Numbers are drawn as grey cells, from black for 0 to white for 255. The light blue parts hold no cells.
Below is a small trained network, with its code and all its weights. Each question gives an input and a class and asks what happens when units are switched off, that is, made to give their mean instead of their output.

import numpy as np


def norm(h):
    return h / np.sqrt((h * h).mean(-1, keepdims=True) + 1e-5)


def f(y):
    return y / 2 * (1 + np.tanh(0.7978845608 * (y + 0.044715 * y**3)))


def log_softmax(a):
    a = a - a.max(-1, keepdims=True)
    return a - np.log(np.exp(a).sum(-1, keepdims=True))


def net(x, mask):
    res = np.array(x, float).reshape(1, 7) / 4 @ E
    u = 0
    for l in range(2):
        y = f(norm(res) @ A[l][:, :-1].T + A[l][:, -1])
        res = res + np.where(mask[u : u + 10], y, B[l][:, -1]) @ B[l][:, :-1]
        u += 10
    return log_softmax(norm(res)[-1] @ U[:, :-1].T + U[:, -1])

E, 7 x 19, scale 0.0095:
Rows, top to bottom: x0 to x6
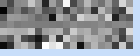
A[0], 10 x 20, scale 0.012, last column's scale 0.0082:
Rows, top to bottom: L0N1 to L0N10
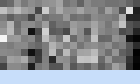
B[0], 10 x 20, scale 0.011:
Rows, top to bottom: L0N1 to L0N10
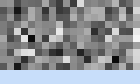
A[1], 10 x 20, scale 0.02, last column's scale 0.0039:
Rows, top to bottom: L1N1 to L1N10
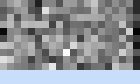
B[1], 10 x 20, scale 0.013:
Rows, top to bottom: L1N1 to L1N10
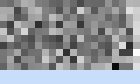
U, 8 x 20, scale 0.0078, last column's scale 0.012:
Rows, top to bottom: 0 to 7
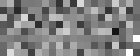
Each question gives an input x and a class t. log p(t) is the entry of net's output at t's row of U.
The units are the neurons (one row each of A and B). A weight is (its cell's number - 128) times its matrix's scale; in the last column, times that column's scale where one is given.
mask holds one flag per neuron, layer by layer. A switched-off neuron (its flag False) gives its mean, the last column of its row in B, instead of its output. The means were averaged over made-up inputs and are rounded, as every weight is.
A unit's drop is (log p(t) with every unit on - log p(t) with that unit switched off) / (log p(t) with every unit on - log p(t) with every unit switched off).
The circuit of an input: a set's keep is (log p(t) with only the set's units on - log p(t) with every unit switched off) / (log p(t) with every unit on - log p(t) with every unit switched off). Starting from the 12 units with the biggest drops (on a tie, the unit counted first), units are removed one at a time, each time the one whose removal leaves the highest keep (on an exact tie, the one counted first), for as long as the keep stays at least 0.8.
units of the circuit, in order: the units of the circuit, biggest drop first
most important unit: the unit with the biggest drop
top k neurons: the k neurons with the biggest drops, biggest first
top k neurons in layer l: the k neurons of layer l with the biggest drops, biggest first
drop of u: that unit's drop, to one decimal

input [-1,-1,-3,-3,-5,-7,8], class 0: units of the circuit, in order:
L1N6
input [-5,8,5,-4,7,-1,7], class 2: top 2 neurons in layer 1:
L1N5; L1N9
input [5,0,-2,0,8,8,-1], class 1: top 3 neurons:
L0N2; L1N7; L1N4
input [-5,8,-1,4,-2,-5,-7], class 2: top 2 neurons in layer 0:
L0N1; L0N7
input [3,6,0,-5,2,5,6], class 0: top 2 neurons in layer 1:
L1N2; L1N6
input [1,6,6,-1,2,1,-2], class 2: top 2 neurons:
L1N5; L1N10
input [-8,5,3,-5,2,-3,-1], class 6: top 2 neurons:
L0N5; L0N6
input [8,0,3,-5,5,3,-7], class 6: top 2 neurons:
L1N8; L0N1
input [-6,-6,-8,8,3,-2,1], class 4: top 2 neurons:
L1N10; L1N5
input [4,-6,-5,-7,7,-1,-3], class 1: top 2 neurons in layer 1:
L1N7; L1N5
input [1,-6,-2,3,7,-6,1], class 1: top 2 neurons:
L0N2; L1N7
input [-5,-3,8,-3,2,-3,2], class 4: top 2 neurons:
L0N9; L1N8
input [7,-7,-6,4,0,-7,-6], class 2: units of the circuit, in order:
L0N6; L1N2
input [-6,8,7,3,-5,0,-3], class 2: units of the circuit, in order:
L1N5
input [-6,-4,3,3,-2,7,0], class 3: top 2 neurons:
L0N8; L1N8
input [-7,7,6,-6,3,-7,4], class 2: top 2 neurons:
L1N5; L0N8
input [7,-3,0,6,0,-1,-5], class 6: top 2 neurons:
L1N8; L0N1
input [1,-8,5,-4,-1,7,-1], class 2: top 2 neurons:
L0N6; L1N4
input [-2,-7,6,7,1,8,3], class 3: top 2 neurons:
L0N8; L1N5
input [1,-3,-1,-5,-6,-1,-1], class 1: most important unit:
L0N10
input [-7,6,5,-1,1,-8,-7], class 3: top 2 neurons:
L1N4; L0N6
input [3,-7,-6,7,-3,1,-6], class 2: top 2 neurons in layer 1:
L1N2; L1N6
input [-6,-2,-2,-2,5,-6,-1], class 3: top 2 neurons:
L1N4; L1N8
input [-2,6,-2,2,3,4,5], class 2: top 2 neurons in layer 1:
L1N5; L1N9
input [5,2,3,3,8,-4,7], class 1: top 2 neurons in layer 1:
L1N7; L1N9
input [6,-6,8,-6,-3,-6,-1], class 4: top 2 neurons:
L0N9; L1N5
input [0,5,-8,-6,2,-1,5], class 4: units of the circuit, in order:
L1N10
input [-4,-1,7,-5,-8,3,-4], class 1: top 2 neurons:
L0N10; L0N3
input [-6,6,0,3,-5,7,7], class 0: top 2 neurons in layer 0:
L0N6; L0N2
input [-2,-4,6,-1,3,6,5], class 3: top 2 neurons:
L0N8; L1N10
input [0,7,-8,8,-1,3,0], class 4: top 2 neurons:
L1N10; L0N6
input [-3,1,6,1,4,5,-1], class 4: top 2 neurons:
L0N9; L1N4
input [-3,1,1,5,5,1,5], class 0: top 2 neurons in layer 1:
L1N6; L1N8
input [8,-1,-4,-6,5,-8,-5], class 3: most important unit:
L1N4
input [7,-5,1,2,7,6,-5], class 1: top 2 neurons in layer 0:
L0N2; L0N5
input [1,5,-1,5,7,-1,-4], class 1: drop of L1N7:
0.1
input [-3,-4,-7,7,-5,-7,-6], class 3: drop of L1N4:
1.1
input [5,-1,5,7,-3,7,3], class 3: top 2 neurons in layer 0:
L0N8; L0N5
